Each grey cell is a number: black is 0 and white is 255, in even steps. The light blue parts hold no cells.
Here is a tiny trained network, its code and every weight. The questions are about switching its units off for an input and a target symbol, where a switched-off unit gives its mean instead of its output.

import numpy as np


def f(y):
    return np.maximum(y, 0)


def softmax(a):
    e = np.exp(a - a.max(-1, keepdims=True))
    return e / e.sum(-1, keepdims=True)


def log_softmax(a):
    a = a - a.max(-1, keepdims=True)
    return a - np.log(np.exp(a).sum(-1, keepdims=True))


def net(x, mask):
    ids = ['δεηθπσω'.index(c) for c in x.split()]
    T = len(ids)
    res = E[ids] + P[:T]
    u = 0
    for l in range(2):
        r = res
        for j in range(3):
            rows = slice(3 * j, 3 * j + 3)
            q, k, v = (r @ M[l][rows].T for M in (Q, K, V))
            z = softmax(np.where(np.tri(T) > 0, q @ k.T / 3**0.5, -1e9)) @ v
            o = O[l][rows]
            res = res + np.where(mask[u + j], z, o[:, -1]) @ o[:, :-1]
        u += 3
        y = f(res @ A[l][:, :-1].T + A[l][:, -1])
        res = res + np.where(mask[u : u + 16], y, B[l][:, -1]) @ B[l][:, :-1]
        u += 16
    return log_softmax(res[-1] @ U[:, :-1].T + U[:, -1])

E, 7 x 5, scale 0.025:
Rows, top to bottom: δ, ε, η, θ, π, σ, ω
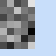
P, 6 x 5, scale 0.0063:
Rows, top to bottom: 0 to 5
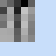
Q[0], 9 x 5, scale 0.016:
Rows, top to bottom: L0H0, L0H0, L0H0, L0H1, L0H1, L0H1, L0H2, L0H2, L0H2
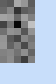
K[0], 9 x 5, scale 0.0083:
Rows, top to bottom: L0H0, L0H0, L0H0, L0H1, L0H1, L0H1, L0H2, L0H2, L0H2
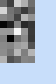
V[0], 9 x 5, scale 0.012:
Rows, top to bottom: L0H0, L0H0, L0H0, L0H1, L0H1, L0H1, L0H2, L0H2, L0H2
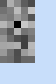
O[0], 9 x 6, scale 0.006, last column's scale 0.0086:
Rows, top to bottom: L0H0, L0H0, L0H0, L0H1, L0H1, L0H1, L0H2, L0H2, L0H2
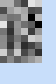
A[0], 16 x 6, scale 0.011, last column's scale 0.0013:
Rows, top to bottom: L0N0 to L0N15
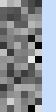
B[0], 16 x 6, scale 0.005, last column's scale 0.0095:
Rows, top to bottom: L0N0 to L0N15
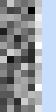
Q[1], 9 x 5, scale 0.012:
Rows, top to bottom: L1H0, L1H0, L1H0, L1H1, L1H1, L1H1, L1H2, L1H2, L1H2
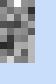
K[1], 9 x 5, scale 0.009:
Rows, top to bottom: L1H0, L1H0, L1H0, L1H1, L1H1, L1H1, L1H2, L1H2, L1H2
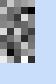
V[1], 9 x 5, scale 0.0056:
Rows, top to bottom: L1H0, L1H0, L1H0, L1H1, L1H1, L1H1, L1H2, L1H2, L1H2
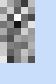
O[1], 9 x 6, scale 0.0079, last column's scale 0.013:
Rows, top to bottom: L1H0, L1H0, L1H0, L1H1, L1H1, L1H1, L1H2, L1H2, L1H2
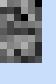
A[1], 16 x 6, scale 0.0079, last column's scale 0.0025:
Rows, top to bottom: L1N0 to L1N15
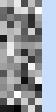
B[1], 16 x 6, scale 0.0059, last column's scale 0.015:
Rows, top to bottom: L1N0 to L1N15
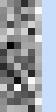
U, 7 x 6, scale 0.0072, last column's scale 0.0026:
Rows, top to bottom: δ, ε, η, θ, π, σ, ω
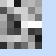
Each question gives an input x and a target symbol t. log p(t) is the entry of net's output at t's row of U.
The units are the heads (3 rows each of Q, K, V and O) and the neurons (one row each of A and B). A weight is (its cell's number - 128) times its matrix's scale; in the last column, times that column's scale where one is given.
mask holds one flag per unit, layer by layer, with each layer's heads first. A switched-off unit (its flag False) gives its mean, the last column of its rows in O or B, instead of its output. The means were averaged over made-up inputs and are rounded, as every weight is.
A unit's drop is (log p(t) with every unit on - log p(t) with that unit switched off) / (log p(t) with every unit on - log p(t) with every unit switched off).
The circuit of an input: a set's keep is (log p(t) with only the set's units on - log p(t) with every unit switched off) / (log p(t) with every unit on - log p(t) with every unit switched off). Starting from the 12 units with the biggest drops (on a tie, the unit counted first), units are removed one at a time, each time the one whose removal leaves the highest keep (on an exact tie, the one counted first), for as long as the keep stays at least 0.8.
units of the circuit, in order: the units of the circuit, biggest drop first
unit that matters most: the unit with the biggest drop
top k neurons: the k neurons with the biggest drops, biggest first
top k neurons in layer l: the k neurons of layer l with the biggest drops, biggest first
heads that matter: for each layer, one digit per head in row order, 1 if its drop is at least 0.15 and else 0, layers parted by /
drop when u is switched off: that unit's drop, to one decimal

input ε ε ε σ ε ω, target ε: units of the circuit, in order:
(L0H1; L1N15)
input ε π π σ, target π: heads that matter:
101 / 011
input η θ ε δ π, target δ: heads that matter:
010 / 000
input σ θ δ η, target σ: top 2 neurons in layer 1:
(L1N4; L1N9)
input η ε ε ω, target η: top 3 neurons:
(L0N8; L1N3; L0N3)
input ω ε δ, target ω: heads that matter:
100 / 100
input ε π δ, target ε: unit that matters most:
L1N15
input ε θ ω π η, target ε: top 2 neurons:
(L1N15; L1N11)
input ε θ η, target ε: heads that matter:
010 / 000
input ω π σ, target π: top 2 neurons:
(L0N14; L0N2)
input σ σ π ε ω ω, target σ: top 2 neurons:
(L0N8; L1N4)
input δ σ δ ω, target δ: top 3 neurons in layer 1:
(L1N11; L1N4; L1N0)
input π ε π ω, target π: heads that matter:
001 / 001
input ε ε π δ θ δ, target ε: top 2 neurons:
(L1N15; L1N11)
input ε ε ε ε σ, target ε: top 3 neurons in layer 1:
(L1N15; L1N11; L1N9)
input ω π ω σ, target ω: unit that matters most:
L0N8
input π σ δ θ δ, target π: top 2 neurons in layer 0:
(L0N6; L0N8)
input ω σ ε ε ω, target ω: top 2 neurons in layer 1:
(L1N11; L1N9)
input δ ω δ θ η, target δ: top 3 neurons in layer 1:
(L1N11; L1N4; L1N0)
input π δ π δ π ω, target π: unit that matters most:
L0H2
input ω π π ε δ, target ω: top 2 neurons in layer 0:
(L0N8; L0N10)
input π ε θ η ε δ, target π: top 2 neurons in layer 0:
(L0N8; L0N6)
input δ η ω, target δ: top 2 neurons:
(L1N11; L0N8)
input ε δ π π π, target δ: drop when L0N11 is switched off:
-0.1
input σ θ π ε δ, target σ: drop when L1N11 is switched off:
0.2
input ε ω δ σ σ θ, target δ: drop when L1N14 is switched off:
0.0
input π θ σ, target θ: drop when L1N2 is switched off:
0.1
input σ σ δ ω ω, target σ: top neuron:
(L1N4)
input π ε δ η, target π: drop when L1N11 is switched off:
0.1
